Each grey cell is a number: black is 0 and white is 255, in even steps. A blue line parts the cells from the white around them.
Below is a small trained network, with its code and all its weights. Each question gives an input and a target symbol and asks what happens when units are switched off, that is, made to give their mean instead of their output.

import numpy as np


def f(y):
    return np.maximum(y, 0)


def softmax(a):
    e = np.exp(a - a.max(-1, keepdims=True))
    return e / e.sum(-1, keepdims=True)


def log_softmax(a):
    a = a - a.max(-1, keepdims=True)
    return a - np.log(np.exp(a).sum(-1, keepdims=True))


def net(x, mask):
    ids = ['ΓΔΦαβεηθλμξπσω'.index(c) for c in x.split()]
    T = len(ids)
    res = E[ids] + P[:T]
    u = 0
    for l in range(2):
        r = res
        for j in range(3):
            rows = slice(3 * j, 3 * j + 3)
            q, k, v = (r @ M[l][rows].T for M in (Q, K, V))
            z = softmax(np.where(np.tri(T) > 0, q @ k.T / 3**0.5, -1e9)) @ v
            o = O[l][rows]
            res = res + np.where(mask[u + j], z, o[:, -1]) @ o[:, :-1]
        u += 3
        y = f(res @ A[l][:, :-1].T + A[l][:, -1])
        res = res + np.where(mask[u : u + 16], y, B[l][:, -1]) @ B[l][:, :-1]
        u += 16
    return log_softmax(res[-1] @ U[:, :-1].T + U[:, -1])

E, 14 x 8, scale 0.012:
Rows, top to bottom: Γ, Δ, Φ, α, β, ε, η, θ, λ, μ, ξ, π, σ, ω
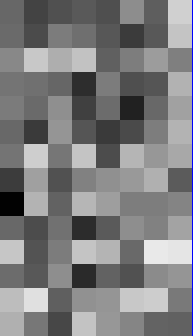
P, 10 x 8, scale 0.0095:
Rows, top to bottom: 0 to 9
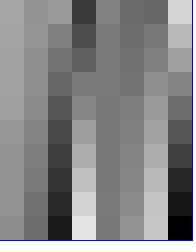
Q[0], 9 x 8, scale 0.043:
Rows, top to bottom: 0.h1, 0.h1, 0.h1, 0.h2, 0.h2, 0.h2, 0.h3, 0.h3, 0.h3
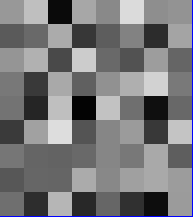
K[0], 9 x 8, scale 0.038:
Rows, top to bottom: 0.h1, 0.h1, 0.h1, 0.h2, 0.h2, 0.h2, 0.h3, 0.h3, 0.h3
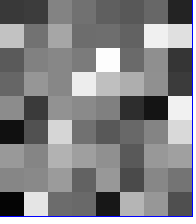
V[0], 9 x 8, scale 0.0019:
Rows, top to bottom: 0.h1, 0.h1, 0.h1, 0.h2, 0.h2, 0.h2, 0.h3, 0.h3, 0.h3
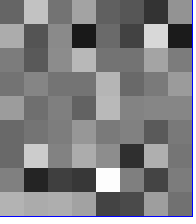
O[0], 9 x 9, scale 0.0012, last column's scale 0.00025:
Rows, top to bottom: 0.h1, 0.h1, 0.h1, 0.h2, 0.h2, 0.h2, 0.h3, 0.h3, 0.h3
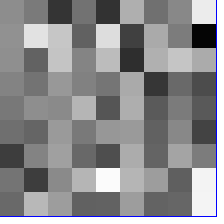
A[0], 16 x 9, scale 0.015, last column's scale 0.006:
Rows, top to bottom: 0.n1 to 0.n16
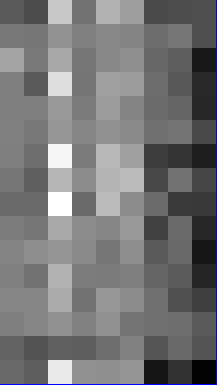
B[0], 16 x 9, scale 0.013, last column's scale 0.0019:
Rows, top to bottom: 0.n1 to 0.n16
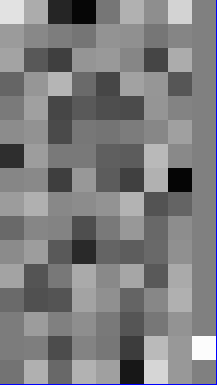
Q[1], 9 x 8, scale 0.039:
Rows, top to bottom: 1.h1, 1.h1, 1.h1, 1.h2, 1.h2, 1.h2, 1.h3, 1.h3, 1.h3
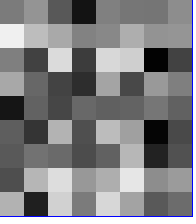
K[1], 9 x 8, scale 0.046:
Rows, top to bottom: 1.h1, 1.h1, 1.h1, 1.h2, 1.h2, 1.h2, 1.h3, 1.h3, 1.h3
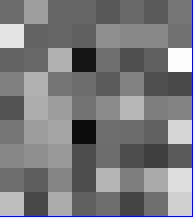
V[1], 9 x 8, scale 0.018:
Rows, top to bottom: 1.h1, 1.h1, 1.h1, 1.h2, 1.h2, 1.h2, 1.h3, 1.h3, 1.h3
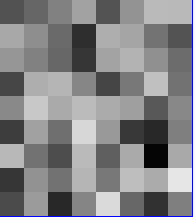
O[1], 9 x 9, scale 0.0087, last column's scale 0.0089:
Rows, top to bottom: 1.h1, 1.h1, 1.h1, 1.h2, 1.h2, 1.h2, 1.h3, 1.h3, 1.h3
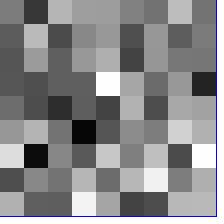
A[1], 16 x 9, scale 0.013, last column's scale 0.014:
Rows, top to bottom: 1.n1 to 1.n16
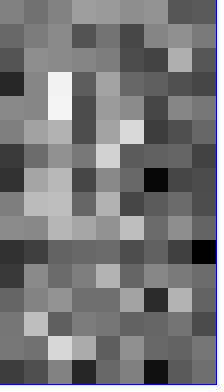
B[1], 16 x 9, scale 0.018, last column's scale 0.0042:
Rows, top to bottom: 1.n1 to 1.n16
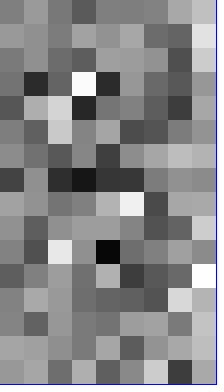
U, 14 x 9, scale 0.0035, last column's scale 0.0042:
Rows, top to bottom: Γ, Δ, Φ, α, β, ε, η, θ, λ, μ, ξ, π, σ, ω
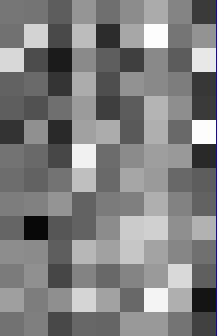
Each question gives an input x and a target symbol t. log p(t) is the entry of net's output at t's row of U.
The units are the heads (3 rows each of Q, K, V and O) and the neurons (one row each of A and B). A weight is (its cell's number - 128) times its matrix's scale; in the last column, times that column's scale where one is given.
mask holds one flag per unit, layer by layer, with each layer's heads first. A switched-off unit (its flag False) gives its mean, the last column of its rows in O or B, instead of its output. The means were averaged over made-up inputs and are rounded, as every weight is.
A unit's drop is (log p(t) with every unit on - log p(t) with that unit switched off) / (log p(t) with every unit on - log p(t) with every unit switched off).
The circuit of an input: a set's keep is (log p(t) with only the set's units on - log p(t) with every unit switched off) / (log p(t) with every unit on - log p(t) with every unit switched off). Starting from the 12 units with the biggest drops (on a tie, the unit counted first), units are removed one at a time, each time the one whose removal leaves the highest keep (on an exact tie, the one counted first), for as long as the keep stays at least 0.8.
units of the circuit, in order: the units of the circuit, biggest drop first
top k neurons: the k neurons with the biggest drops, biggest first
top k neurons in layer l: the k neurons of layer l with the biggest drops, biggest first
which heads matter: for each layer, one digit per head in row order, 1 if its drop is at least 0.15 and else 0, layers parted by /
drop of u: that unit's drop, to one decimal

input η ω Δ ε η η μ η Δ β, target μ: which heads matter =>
000 / 111
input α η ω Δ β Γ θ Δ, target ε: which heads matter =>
000 / 011
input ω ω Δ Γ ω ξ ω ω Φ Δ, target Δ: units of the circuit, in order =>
1.n16, 1.h3, 1.h2
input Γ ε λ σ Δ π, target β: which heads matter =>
000 / 110
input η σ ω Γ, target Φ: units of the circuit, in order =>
1.h3, 0.n15
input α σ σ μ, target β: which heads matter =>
000 / 110
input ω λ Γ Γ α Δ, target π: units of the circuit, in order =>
1.h2, 1.n13, 1.h1
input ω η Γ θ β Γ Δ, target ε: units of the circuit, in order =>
1.h3, 1.h2, 1.n12, 1.h1
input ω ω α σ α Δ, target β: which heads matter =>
000 / 110
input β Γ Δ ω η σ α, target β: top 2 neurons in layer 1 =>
1.n11, 1.n12
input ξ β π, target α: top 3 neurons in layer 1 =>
1.n4, 1.n8, 1.n9
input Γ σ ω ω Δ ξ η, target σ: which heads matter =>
000 / 110
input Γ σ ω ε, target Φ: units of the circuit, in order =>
1.h3, 1.h2
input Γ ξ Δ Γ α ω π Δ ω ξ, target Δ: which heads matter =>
000 / 001
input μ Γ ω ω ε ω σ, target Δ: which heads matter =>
000 / 011
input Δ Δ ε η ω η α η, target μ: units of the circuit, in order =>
1.h2, 1.h1
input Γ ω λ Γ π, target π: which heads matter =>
000 / 111
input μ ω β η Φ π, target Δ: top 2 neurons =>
1.n16, 0.n15
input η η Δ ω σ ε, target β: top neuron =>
1.n11
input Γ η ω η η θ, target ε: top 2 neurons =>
1.n12, 1.n3
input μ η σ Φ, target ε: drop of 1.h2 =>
0.5
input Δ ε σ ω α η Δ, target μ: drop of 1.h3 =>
0.6
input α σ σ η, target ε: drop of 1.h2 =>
0.5
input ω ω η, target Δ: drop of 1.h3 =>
0.4
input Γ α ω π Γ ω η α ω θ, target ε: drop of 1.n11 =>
0.0
